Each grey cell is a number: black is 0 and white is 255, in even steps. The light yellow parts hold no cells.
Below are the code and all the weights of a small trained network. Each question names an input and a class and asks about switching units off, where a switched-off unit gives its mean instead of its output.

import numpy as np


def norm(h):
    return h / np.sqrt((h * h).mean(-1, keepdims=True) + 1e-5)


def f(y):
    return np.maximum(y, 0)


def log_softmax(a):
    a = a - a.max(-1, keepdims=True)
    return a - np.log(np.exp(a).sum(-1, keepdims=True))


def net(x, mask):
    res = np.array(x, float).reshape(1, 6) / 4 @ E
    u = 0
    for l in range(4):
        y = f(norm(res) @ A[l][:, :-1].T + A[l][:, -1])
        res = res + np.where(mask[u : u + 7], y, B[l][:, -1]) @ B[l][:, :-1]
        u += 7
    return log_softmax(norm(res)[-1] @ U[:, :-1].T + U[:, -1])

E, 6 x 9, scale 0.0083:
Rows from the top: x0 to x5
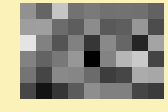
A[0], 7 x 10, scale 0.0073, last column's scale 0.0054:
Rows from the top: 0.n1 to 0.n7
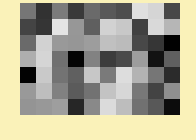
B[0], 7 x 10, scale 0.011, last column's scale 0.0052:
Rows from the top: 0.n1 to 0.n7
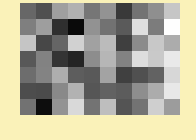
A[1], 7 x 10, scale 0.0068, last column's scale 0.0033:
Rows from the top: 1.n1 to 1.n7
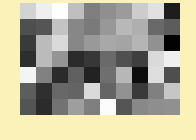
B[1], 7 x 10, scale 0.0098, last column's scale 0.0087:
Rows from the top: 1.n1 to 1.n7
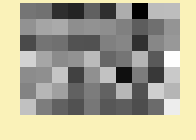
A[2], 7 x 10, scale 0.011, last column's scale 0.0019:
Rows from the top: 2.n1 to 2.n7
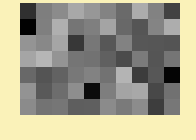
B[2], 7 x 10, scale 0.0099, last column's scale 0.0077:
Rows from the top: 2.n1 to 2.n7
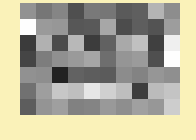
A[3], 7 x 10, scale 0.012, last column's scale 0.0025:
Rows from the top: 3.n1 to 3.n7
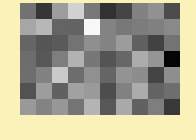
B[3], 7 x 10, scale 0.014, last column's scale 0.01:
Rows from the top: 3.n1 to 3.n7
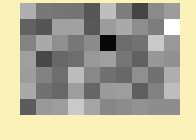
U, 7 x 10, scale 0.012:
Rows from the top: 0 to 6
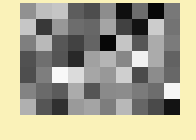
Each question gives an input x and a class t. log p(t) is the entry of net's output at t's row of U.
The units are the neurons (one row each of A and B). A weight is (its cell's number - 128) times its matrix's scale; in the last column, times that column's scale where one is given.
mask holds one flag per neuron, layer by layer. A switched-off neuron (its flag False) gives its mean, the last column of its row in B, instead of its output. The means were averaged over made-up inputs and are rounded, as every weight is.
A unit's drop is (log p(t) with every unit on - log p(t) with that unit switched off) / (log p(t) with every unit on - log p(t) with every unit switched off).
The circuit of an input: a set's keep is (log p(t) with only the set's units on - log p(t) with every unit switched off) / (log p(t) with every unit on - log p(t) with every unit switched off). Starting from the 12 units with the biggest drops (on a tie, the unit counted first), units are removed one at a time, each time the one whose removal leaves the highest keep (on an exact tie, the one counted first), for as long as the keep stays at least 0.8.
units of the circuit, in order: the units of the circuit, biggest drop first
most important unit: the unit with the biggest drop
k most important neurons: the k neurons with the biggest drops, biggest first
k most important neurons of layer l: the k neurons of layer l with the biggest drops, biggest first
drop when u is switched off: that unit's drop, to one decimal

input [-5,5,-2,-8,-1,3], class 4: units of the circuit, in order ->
(3.n2)
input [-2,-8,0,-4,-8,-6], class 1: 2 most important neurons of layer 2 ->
(2.n3; 2.n4)
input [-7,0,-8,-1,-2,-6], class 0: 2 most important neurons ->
(0.n5; 2.n2)
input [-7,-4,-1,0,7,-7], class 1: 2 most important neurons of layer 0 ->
(0.n1; 0.n4)
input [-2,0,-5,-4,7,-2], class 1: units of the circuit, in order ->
(0.n1; 3.n1)
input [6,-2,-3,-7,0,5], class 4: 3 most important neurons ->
(1.n1; 1.n6; 3.n2)
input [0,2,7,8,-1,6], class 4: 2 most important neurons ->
(2.n6; 1.n1)
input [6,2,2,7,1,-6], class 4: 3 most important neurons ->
(2.n6; 1.n7; 1.n6)
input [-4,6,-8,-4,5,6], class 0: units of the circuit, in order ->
(0.n5; 2.n2)
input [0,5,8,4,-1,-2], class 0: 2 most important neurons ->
(1.n5; 0.n2)
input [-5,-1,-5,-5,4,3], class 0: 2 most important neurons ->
(0.n5; 2.n6)
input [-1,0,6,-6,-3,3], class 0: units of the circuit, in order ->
(1.n5; 2.n3)
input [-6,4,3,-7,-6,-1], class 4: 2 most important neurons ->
(3.n2; 0.n2)
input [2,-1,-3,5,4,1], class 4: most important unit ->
2.n6
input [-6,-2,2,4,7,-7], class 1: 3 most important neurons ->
(0.n1; 3.n1; 1.n6)
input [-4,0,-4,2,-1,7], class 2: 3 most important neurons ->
(3.n3; 1.n5; 2.n5)
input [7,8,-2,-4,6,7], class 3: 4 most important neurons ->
(0.n4; 1.n1; 2.n4; 0.n6)
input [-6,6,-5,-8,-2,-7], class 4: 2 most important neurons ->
(3.n2; 0.n2)
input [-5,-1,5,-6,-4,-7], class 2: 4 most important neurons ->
(1.n1; 2.n6; 2.n3; 0.n5)
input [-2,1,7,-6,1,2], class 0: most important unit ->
1.n5
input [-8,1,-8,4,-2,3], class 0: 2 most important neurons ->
(2.n2; 0.n5)
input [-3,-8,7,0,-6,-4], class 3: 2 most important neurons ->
(0.n2; 0.n5)
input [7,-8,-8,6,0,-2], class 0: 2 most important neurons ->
(0.n4; 2.n2)
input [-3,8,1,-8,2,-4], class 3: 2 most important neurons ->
(0.n4; 2.n6)
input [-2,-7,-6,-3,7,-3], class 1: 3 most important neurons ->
(0.n1; 1.n5; 0.n4)
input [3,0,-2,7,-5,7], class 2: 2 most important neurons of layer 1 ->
(1.n7; 1.n4)
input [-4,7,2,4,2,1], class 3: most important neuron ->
(0.n4)
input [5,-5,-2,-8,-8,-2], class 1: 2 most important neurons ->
(0.n3; 0.n7)
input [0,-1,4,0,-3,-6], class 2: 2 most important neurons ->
(1.n1; 0.n5)
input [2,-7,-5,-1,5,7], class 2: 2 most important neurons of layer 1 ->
(1.n5; 1.n6)
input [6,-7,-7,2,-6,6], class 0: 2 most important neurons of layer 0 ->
(0.n5; 0.n4)
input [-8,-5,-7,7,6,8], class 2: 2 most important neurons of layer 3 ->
(3.n3; 3.n2)
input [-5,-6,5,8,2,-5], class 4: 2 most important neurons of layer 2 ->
(2.n6; 2.n3)
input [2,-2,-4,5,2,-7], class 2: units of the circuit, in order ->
(1.n1)
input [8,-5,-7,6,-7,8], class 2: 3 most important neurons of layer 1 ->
(1.n7; 1.n5; 1.n6)
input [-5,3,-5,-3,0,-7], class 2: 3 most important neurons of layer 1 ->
(1.n1; 1.n3; 1.n5)
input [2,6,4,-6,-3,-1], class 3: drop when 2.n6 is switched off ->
0.3
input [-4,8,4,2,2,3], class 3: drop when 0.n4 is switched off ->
1.4
